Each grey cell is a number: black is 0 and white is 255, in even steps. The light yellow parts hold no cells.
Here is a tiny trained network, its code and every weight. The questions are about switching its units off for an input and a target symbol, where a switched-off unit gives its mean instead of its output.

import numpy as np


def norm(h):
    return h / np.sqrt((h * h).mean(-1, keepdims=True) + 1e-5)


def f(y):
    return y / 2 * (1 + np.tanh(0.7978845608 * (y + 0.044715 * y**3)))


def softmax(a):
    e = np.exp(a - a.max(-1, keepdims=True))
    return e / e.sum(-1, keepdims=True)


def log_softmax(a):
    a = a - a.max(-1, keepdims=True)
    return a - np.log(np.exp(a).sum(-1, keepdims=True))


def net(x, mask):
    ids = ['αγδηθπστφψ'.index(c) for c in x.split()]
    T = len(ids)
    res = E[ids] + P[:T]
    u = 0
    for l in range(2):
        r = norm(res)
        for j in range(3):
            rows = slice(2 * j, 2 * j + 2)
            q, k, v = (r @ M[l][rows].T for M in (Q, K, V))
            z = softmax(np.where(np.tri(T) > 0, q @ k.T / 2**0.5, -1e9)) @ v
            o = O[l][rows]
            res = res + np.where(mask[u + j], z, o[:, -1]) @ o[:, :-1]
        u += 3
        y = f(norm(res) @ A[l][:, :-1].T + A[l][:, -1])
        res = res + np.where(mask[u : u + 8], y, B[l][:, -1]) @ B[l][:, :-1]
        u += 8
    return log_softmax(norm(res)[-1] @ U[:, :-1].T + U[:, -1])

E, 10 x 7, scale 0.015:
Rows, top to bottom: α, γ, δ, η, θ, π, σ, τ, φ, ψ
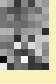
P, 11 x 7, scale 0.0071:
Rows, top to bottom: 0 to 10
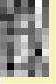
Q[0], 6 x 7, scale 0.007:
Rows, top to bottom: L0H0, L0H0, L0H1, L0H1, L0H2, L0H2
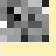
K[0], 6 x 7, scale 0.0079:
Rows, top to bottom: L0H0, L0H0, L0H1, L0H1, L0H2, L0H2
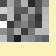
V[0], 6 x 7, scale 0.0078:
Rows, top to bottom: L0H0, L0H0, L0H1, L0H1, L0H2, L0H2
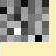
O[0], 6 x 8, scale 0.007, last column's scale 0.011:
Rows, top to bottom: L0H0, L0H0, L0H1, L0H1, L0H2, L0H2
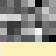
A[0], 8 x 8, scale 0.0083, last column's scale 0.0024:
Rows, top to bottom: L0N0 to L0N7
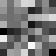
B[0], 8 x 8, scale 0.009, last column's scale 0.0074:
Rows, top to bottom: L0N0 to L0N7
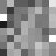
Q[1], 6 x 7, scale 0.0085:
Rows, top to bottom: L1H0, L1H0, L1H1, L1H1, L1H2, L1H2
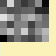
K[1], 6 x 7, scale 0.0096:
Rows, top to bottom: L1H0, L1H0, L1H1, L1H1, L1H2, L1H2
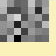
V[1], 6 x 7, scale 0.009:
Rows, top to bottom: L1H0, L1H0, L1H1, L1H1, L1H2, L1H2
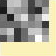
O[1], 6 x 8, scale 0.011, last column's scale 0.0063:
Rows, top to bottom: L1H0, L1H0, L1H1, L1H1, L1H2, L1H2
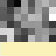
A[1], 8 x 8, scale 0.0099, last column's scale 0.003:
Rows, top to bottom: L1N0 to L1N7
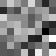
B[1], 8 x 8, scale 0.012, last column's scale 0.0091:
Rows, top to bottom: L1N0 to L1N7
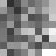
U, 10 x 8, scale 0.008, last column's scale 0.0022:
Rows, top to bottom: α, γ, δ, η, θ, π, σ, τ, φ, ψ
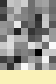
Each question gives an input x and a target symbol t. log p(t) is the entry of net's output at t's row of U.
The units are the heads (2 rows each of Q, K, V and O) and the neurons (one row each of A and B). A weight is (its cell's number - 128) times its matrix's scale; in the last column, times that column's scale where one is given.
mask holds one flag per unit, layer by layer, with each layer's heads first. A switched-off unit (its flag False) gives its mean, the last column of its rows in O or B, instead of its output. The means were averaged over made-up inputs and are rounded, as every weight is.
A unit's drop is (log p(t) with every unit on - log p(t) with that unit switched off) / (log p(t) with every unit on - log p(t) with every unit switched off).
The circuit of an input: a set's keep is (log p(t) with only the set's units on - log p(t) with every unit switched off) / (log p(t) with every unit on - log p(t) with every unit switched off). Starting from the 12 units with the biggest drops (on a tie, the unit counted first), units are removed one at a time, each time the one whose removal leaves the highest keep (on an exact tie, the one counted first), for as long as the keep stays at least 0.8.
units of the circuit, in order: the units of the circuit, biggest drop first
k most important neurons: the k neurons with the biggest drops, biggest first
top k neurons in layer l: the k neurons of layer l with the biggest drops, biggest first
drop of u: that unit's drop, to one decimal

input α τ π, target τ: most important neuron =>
L0N3
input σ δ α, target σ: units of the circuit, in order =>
L1H2, L1H0
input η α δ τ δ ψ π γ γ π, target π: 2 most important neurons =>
L0N3, L1N7
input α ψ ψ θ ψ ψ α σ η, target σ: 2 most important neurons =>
L0N3, L0N6
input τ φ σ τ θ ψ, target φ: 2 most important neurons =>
L0N3, L0N2
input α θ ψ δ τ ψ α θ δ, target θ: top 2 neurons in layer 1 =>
L1N7, L1N2
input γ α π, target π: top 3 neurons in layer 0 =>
L0N3, L0N2, L0N5
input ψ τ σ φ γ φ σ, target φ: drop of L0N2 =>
0.0
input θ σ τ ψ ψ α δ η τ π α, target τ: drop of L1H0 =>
0.3
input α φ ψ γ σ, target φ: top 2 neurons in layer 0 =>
L0N3, L0N6
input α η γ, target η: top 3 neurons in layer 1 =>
L1N4, L1N7, L1N1
